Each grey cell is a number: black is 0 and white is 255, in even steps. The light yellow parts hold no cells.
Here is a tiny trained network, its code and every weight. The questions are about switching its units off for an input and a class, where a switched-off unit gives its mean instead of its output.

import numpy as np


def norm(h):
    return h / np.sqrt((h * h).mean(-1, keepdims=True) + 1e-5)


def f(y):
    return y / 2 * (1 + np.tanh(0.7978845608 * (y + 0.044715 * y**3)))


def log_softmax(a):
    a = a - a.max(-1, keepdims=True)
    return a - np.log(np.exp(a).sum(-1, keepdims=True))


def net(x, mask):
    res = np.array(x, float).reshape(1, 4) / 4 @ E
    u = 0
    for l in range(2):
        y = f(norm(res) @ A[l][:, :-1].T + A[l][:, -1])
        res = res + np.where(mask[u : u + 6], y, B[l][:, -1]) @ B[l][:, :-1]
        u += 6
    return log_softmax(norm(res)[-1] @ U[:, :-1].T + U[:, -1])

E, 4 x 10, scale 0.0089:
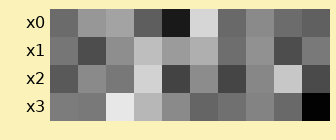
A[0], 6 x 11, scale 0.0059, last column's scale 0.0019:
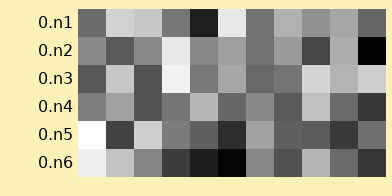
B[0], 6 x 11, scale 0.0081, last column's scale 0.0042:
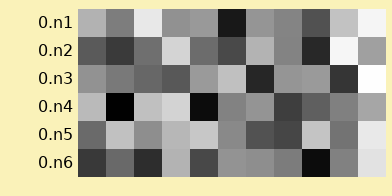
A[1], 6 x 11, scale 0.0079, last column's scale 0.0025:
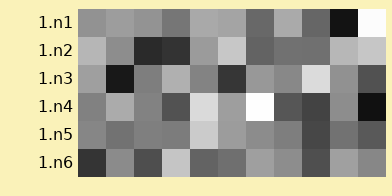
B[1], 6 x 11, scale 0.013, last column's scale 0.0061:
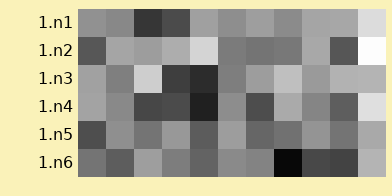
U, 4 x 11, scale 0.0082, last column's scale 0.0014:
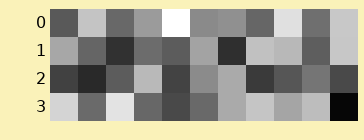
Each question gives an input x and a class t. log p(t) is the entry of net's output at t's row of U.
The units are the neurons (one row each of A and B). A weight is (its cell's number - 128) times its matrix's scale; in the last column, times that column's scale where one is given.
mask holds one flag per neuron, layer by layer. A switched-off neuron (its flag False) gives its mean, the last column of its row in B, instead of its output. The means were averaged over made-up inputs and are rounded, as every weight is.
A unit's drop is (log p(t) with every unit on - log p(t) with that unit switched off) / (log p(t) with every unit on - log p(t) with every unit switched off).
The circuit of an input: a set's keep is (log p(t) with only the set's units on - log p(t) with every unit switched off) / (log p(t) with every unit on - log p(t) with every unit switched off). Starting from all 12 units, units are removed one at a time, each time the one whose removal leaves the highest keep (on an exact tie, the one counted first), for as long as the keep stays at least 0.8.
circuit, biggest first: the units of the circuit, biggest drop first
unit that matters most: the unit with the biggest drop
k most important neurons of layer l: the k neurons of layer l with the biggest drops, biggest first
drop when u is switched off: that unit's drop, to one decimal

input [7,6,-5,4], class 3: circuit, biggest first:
0.n6, 0.n1
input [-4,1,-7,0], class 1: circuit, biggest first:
1.n4
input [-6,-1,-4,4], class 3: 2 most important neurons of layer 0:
0.n3, 0.n4
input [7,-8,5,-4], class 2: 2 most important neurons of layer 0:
0.n6, 0.n1
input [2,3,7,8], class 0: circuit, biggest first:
1.n4, 1.n1
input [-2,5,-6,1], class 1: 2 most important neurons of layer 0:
0.n6, 0.n4
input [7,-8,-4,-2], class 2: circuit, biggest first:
0.n6, 1.n6
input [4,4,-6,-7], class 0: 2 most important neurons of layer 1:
1.n2, 1.n3
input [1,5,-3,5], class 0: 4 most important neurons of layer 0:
0.n5, 0.n6, 0.n4, 0.n1
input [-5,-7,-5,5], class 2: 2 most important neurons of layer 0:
0.n6, 0.n3
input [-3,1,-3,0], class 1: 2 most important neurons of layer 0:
0.n1, 0.n2
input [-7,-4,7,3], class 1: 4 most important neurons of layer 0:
0.n3, 0.n1, 0.n2, 0.n6
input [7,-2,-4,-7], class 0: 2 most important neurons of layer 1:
1.n2, 1.n3
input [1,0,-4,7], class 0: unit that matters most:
0.n5
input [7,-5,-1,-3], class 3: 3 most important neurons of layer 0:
0.n1, 0.n2, 0.n4
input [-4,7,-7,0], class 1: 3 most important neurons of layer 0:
0.n6, 0.n4, 0.n1
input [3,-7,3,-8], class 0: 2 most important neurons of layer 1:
1.n2, 1.n4
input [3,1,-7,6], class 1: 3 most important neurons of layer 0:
0.n3, 0.n4, 0.n1
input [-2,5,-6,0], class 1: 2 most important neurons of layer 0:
0.n6, 0.n4
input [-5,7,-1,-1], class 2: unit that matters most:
1.n6
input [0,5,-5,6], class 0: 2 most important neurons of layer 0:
0.n5, 0.n6
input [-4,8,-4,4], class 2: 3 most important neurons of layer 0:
0.n2, 0.n3, 0.n1
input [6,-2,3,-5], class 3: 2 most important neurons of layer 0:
0.n1, 0.n5
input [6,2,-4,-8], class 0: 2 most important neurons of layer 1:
1.n2, 1.n3
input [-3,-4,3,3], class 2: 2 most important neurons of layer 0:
0.n6, 0.n4
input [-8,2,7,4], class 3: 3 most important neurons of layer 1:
1.n3, 1.n2, 1.n4
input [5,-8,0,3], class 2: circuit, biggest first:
0.n6
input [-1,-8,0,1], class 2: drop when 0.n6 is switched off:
1.0
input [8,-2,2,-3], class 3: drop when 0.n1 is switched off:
1.4
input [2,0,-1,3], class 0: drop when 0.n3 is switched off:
0.0
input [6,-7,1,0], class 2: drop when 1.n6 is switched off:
0.1
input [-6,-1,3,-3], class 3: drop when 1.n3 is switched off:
0.7
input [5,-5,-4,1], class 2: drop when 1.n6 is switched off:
0.2
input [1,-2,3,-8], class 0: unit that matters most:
1.n2
